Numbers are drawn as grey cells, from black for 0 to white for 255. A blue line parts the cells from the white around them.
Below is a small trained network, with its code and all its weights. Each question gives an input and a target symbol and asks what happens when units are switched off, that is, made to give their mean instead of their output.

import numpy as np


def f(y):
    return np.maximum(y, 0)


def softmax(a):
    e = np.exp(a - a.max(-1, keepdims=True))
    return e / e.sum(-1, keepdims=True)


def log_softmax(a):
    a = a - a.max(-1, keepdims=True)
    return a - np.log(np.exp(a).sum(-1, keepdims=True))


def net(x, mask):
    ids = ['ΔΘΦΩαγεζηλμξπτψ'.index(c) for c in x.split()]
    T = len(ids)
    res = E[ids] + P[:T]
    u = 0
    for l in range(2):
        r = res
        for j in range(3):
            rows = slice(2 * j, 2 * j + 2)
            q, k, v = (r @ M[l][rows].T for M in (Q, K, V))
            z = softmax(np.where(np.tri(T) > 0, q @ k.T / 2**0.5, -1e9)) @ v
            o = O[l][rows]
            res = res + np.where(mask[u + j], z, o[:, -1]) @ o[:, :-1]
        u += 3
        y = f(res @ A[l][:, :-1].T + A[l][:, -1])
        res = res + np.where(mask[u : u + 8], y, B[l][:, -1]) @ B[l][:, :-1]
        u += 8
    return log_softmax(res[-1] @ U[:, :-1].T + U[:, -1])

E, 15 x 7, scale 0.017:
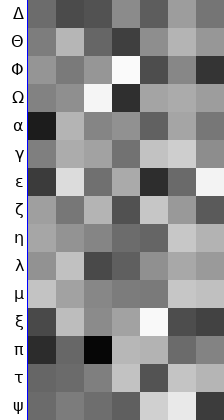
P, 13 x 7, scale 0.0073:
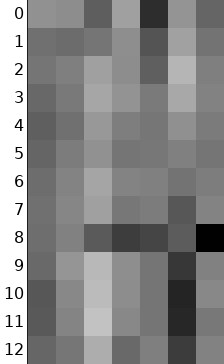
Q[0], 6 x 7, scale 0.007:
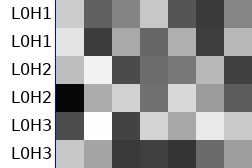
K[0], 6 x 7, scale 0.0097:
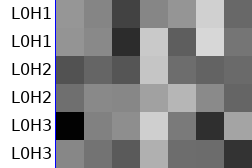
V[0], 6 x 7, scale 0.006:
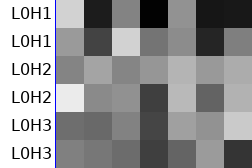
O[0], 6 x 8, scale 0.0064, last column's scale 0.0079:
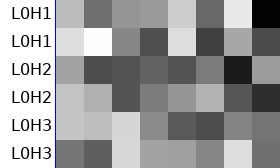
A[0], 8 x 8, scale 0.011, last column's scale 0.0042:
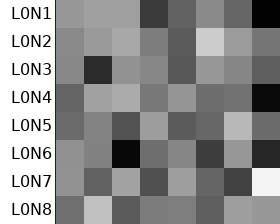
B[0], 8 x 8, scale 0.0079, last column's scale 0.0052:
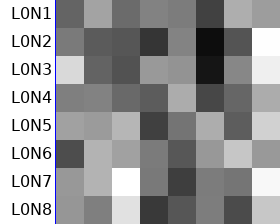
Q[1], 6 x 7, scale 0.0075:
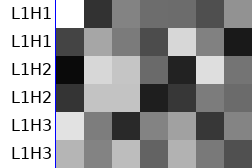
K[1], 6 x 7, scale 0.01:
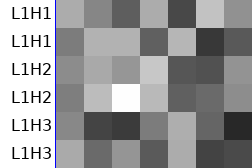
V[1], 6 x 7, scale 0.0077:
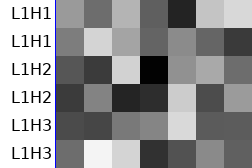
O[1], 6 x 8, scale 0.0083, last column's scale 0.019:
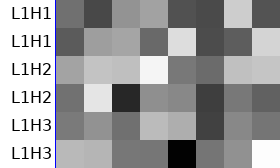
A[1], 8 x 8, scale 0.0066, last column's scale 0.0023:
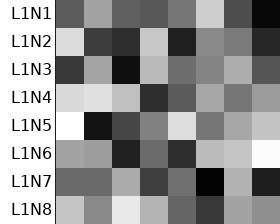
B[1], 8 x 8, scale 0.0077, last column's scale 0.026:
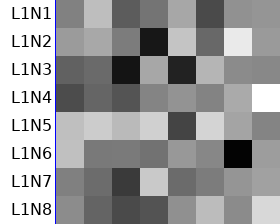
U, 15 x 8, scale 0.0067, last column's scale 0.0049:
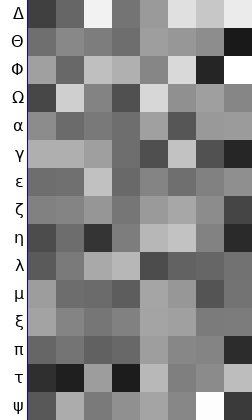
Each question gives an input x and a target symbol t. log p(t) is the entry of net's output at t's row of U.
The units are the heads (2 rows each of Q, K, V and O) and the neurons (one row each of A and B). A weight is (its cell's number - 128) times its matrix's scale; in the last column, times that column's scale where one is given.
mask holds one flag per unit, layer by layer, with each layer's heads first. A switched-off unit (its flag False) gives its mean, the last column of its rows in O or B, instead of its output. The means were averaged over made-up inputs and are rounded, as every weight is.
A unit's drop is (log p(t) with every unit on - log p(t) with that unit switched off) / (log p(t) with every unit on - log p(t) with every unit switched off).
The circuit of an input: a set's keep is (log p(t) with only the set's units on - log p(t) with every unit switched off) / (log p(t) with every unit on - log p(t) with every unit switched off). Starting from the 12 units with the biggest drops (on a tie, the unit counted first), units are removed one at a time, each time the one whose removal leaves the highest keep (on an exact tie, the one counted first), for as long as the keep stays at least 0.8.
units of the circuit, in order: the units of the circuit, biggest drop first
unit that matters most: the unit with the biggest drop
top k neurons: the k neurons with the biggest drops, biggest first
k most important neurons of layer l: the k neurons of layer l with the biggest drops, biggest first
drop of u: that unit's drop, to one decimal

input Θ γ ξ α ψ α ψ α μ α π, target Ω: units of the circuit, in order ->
L1H1; L0N4; L0N6
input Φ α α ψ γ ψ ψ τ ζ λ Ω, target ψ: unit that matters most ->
L1N7
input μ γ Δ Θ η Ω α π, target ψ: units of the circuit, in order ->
L0N6; L0N7; L1H2
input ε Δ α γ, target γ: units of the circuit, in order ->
L1H3; L0N5
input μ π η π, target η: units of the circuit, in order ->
L0N7; L1H2; L1N3
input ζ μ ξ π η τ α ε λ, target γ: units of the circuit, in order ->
L1H3; L0N8; L0N3; L0N2
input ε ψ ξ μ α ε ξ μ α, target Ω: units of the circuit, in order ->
L1H1; L1N1
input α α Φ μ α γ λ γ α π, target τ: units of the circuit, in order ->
L1H2; L0N6
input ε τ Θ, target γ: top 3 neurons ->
L1N6; L0N5; L0N8
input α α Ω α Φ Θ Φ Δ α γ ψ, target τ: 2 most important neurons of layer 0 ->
L0N2; L0N3
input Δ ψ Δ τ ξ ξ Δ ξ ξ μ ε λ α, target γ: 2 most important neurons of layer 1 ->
L1N6; L1N2
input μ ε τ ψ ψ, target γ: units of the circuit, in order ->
L1H3; L0N5; L0N8
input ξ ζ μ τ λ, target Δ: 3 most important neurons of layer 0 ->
L0N7; L0N2; L0N3
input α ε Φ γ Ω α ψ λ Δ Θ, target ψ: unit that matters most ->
L0N7
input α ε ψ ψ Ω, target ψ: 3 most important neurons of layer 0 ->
L0N7; L0N2; L0N1
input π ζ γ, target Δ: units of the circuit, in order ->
L0N7; L1H2
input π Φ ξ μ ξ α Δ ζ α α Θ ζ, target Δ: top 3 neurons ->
L0N7; L0N2; L1N4
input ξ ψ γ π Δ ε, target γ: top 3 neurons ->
L1N6; L0N5; L0N8
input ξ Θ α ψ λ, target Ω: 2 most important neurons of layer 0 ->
L0N3; L0N7
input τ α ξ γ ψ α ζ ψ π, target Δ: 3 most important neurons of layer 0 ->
L0N7; L0N6; L0N2
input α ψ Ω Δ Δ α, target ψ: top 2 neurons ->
L0N2; L0N7
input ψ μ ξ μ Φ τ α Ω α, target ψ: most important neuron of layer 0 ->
L0N7
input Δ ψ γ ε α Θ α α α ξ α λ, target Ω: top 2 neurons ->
L0N7; L0N4
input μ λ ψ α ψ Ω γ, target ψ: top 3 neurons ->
L0N7; L0N2; L1N6
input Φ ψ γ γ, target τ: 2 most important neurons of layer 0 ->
L0N2; L0N3
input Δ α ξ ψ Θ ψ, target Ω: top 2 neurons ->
L0N4; L1N1
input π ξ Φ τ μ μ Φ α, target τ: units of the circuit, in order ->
L1H2
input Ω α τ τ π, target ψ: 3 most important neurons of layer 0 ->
L0N6; L0N2; L0N7
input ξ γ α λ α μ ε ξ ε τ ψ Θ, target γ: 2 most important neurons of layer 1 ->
L1N6; L1N2
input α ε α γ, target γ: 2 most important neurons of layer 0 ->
L0N5; L0N8
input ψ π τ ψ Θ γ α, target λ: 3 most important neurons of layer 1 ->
L1N8; L1N4; L1N2
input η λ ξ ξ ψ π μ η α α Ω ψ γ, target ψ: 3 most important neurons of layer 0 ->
L0N7; L0N2; L0N3
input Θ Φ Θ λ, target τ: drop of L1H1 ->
-0.1
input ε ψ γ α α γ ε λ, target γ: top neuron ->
L1N6
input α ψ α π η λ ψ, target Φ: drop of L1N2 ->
0.4
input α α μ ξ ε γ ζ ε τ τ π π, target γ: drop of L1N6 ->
0.2
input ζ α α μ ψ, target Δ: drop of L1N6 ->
0.2
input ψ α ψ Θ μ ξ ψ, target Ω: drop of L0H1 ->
0.1
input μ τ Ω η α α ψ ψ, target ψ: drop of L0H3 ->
0.1
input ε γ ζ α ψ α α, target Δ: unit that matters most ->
L0H1
